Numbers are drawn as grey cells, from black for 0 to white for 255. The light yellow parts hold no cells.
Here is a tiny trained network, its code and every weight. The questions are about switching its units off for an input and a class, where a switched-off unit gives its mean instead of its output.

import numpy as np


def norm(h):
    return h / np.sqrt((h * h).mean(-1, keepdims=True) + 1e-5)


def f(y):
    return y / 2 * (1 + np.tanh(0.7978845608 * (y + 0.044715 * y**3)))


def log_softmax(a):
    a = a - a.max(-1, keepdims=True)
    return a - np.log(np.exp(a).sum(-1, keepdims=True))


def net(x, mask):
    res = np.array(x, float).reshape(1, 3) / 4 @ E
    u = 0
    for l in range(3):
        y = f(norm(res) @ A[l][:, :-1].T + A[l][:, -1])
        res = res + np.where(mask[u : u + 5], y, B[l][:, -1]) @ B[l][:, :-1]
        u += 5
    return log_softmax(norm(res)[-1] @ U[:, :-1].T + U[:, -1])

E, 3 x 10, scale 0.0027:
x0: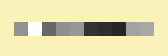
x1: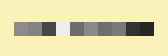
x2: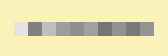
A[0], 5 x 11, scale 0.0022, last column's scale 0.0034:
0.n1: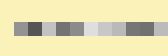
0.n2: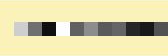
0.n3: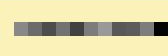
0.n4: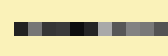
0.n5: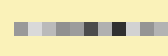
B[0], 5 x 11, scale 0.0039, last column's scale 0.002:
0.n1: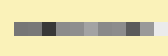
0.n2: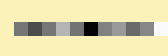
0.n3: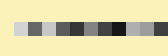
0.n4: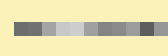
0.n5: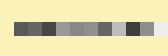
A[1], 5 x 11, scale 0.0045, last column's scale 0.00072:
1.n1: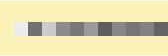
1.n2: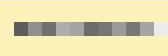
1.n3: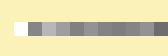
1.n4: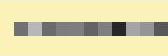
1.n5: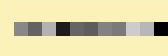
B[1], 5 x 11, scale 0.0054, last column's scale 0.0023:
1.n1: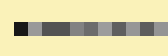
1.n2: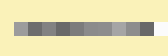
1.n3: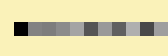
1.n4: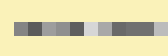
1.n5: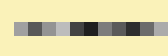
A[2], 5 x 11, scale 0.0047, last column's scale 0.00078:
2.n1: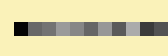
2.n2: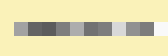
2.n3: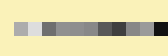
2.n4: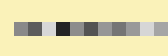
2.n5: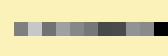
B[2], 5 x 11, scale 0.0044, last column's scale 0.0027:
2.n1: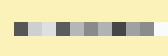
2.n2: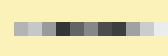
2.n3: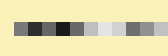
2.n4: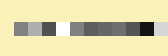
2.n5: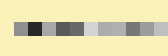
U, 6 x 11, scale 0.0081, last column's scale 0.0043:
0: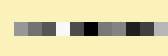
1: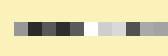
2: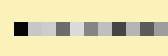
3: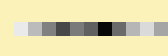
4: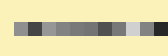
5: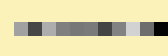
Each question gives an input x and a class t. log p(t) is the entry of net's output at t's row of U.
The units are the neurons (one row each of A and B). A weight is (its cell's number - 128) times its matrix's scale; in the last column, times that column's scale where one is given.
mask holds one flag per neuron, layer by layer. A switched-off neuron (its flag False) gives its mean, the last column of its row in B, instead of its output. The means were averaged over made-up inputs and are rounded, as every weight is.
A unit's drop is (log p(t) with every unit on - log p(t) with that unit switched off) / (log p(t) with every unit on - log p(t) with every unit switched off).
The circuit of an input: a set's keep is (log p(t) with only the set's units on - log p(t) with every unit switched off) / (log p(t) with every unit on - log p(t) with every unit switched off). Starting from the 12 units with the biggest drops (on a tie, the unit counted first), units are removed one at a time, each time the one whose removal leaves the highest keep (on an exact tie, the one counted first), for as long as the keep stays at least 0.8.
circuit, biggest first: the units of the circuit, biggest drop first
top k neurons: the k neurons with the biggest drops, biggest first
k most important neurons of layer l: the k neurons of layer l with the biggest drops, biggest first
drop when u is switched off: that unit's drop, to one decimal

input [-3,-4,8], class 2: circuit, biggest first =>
[1.n3]
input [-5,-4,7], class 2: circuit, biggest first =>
[1.n3; 1.n1]
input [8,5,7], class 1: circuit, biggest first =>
[2.n3; 2.n5]
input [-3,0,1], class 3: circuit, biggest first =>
[2.n2; 1.n4; 2.n3]
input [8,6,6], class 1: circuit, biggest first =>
[2.n3; 2.n5]
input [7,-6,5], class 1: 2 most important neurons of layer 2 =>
[2.n3; 2.n5]
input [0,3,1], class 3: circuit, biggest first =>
[2.n2; 1.n5; 1.n4]
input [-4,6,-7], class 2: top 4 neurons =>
[2.n1; 1.n5; 0.n5; 2.n4]
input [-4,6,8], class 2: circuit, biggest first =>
[1.n3; 1.n1; 2.n1]
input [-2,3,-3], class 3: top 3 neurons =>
[2.n2; 1.n3; 1.n5]
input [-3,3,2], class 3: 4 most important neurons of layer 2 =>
[2.n2; 2.n4; 2.n3; 2.n5]
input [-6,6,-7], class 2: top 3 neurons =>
[2.n1; 1.n5; 0.n5]
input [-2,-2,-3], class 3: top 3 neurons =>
[1.n3; 2.n2; 1.n1]
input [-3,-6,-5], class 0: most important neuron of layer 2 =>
[2.n4]
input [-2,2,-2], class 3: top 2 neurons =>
[2.n2; 1.n3]
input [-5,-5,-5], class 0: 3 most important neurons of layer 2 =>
[2.n4; 2.n3; 2.n5]
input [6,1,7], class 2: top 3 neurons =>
[1.n3; 1.n1; 0.n1]
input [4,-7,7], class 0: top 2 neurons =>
[1.n5; 2.n4]
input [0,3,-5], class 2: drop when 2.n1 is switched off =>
0.3
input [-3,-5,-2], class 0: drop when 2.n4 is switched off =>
0.1
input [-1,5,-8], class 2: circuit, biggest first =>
[2.n1]
